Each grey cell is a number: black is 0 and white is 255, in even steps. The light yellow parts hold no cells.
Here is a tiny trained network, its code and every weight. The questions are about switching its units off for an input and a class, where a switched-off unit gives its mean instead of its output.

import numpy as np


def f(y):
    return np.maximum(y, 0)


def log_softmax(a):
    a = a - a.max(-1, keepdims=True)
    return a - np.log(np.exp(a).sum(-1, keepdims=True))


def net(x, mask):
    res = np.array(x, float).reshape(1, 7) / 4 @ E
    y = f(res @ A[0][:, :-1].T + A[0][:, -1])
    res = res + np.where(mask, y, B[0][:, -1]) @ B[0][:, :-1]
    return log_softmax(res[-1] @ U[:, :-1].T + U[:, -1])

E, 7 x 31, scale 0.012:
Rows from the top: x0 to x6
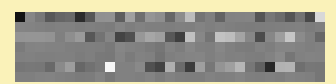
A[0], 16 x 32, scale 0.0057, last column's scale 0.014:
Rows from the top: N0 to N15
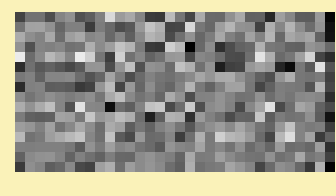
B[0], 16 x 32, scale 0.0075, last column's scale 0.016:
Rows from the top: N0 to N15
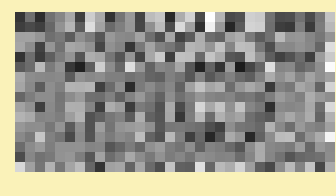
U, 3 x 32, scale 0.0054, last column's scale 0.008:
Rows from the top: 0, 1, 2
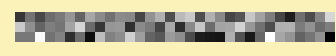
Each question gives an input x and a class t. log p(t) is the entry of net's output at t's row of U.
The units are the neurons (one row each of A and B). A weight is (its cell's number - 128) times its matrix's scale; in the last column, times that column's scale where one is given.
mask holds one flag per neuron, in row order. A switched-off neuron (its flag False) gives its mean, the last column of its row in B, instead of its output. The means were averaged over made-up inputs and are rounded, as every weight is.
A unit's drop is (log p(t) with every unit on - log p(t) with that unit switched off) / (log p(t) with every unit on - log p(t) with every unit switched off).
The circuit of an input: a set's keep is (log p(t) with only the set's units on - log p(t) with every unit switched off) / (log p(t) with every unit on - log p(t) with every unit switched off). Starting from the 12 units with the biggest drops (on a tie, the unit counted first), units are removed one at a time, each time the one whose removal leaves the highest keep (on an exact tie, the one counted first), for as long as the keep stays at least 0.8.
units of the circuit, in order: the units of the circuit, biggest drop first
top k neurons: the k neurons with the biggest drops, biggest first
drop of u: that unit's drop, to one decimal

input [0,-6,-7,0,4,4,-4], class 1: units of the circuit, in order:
[N10]
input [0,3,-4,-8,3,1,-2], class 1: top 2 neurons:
[N0 N4]
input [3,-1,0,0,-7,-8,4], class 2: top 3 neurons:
[N5 N0 N4]
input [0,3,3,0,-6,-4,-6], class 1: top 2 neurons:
[N9 N0]
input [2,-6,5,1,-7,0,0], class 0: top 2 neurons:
[N1 N9]
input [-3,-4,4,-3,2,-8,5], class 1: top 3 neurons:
[N9 N2 N0]
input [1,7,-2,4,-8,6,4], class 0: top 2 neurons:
[N0 N9]
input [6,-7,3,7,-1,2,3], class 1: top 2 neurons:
[N15 N4]
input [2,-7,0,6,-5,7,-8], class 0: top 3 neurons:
[N0 N9 N10]
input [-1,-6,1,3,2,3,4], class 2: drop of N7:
0.3
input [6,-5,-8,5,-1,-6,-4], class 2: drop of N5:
1.0
